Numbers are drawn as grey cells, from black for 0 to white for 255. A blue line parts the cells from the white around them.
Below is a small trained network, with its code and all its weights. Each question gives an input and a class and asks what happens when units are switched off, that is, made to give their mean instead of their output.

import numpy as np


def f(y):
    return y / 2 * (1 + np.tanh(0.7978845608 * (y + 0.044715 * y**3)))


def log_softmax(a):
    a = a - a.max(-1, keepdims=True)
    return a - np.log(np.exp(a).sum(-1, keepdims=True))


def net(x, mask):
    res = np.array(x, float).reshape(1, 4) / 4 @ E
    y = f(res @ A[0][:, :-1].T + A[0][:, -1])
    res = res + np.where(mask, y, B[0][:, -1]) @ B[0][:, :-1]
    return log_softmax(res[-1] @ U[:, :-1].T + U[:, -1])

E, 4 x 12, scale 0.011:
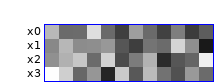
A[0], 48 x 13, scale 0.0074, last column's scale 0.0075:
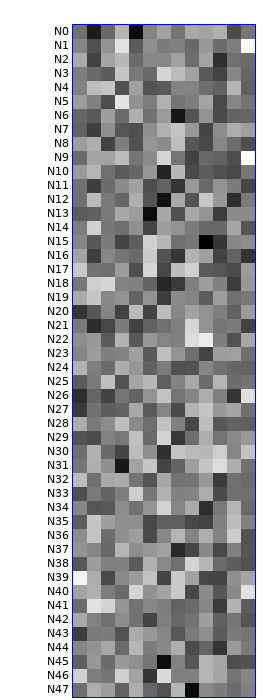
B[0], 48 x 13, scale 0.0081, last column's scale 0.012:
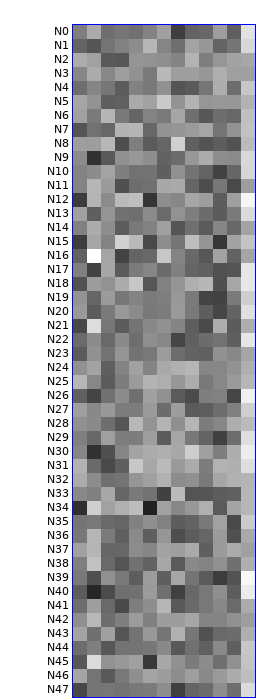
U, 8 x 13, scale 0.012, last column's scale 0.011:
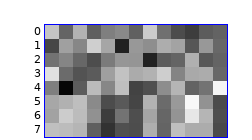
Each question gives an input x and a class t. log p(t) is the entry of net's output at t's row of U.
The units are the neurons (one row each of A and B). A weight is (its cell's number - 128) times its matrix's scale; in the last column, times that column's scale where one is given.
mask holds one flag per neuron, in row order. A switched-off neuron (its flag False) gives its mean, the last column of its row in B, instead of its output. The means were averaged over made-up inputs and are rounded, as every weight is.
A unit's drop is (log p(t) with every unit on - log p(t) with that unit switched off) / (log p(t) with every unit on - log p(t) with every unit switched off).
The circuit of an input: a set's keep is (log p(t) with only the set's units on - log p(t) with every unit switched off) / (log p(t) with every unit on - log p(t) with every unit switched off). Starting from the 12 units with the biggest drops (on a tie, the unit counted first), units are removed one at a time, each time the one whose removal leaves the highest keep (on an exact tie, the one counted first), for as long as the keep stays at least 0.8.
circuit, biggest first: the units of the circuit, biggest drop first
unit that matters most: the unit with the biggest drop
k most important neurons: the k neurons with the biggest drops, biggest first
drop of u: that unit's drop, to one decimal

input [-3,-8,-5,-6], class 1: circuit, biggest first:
[N34]
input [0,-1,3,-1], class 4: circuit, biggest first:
[N16; N45; N8]
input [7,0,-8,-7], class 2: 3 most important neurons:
[N0; N26; N21]
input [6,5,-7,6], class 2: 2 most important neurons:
[N0; N22]
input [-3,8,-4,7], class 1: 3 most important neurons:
[N12; N18; N45]
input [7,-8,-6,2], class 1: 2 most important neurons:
[N34; N15]
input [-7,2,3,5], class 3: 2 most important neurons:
[N31; N30]
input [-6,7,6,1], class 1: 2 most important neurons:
[N12; N18]
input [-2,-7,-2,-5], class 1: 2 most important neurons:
[N34; N15]
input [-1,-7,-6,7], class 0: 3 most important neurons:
[N17; N39; N8]
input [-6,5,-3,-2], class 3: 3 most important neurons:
[N31; N30; N25]
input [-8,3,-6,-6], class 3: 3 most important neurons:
[N31; N30; N25]
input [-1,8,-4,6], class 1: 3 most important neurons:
[N12; N18; N45]
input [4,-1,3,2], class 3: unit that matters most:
N26
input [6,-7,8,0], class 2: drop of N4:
0.1
